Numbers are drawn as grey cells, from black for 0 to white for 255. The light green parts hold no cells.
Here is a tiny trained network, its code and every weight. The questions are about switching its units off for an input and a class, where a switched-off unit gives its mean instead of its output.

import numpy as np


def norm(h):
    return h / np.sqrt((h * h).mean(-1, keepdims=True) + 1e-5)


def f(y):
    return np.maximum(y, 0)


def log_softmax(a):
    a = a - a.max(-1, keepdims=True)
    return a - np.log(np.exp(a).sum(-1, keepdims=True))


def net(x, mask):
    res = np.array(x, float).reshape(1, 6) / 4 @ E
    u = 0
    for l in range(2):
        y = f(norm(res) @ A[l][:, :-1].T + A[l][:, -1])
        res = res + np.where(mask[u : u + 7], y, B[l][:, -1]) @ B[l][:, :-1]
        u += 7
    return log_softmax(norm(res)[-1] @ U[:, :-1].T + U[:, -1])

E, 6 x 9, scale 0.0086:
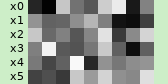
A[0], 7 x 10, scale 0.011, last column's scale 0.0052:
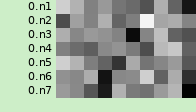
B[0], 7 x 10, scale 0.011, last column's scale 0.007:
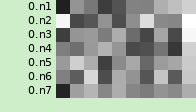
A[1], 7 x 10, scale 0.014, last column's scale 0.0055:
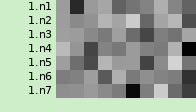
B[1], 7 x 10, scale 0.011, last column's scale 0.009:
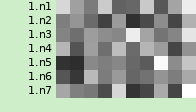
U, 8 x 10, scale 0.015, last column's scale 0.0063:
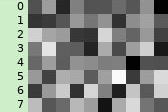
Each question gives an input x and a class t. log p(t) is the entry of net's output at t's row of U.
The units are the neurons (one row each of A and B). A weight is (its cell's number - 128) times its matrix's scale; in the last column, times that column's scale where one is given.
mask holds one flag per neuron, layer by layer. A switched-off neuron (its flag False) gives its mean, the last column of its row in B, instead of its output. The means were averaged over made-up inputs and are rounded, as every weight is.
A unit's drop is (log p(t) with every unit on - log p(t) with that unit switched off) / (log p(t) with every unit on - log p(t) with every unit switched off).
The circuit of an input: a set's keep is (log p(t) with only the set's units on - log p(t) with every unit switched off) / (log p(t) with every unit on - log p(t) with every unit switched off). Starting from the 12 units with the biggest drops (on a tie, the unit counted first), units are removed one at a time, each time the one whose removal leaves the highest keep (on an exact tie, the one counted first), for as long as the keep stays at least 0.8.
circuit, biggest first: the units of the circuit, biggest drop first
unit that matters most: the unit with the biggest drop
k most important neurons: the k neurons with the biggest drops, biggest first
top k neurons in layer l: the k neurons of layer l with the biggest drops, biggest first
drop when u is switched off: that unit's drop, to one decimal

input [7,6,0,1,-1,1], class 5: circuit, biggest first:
(1.n7)
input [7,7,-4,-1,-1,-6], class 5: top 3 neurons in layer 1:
(1.n7; 1.n2; 1.n5)
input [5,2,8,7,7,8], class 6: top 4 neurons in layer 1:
(1.n2; 1.n1; 1.n5; 1.n4)
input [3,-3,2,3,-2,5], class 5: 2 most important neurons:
(0.n2; 1.n7)
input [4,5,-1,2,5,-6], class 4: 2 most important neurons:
(0.n2; 1.n1)
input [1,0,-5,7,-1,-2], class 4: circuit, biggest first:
(1.n7; 1.n5)
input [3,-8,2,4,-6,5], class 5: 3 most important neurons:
(0.n2; 1.n7; 0.n3)
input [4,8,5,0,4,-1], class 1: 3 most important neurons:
(0.n2; 1.n5; 1.n7)
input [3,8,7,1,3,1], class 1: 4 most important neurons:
(1.n7; 0.n5; 0.n3; 0.n6)
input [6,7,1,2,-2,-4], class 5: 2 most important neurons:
(1.n7; 0.n3)
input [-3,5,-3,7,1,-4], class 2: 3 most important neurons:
(1.n7; 0.n3; 1.n3)
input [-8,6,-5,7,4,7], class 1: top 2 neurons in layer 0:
(0.n5; 0.n6)
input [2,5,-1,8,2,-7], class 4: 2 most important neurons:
(0.n2; 0.n6)
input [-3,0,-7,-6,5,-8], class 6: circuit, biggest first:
(0.n3)
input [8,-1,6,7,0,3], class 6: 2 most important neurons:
(0.n6; 1.n1)
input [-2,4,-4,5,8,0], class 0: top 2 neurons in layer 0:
(0.n6; 0.n5)
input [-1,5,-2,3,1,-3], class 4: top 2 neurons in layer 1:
(1.n7; 1.n5)
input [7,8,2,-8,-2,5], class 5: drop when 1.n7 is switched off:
0.3
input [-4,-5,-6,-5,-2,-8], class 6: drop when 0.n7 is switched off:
0.0
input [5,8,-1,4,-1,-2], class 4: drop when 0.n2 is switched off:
0.1
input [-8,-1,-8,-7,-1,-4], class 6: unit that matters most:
0.n3
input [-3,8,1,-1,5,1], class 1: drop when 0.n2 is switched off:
0.2
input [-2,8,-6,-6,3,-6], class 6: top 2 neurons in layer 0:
(0.n3; 0.n2)
